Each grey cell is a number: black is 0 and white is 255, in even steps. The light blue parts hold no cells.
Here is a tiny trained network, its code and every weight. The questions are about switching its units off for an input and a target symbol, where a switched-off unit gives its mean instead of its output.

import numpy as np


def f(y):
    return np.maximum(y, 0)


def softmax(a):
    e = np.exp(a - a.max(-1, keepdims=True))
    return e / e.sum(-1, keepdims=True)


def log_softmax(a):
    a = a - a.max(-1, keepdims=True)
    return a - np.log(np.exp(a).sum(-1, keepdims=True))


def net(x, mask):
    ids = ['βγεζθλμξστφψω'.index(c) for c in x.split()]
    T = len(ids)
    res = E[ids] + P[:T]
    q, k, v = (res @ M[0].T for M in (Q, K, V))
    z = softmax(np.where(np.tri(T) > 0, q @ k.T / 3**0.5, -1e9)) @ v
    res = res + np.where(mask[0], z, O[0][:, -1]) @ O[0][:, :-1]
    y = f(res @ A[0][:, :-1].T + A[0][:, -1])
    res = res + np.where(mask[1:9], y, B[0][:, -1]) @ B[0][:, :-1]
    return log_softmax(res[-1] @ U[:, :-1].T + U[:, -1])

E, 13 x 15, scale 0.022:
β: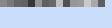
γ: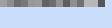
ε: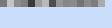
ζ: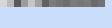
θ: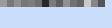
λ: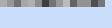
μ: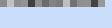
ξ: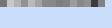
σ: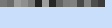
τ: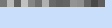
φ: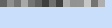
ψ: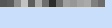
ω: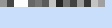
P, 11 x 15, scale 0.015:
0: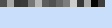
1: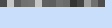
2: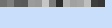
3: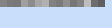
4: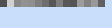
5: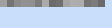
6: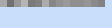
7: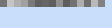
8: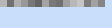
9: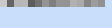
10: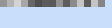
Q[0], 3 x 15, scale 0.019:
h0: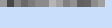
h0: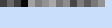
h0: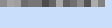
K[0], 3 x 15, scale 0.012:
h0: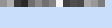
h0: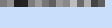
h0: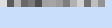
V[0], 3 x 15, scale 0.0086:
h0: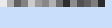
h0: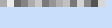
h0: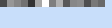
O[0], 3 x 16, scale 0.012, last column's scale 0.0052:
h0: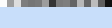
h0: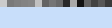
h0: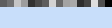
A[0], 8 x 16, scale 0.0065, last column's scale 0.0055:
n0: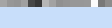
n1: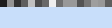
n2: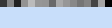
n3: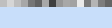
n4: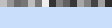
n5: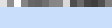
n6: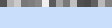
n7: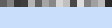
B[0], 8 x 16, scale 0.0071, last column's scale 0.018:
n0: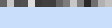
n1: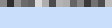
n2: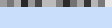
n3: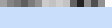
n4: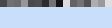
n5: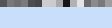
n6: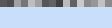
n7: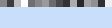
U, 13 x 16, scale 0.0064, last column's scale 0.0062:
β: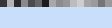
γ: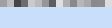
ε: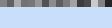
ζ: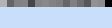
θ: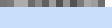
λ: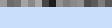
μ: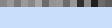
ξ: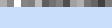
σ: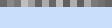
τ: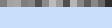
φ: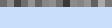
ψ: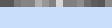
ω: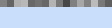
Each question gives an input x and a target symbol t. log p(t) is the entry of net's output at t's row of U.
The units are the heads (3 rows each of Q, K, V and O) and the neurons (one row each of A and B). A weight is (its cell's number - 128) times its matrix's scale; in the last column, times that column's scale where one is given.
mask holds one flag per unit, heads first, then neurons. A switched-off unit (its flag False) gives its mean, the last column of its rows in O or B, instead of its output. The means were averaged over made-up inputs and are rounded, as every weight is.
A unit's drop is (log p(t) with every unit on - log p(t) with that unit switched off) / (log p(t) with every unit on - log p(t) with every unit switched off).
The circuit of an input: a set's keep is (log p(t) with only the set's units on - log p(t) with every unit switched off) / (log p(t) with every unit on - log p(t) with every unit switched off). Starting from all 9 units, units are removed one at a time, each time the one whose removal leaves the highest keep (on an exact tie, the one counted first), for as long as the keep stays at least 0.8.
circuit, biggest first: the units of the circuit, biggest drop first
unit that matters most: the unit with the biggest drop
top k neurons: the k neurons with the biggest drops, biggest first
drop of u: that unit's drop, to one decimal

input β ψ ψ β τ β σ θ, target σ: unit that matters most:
n7
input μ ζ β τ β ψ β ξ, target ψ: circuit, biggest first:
h0; n1
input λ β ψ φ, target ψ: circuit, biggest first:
n1; h0
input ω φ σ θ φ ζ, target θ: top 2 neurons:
n4; n7
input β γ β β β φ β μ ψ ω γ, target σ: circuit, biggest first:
n7; h0
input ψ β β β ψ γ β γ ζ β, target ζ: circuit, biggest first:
h0; n4; n3
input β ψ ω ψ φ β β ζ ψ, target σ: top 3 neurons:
n7; n3; n1
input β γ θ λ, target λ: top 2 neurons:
n4; n3
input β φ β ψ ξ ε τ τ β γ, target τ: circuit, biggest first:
h0; n5; n0
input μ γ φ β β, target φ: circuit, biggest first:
h0; n2
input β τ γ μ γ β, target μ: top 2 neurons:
n2; n4
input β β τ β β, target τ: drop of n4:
0.1
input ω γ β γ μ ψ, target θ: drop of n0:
0.0
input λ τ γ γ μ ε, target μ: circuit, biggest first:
h0
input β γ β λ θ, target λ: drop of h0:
0.9
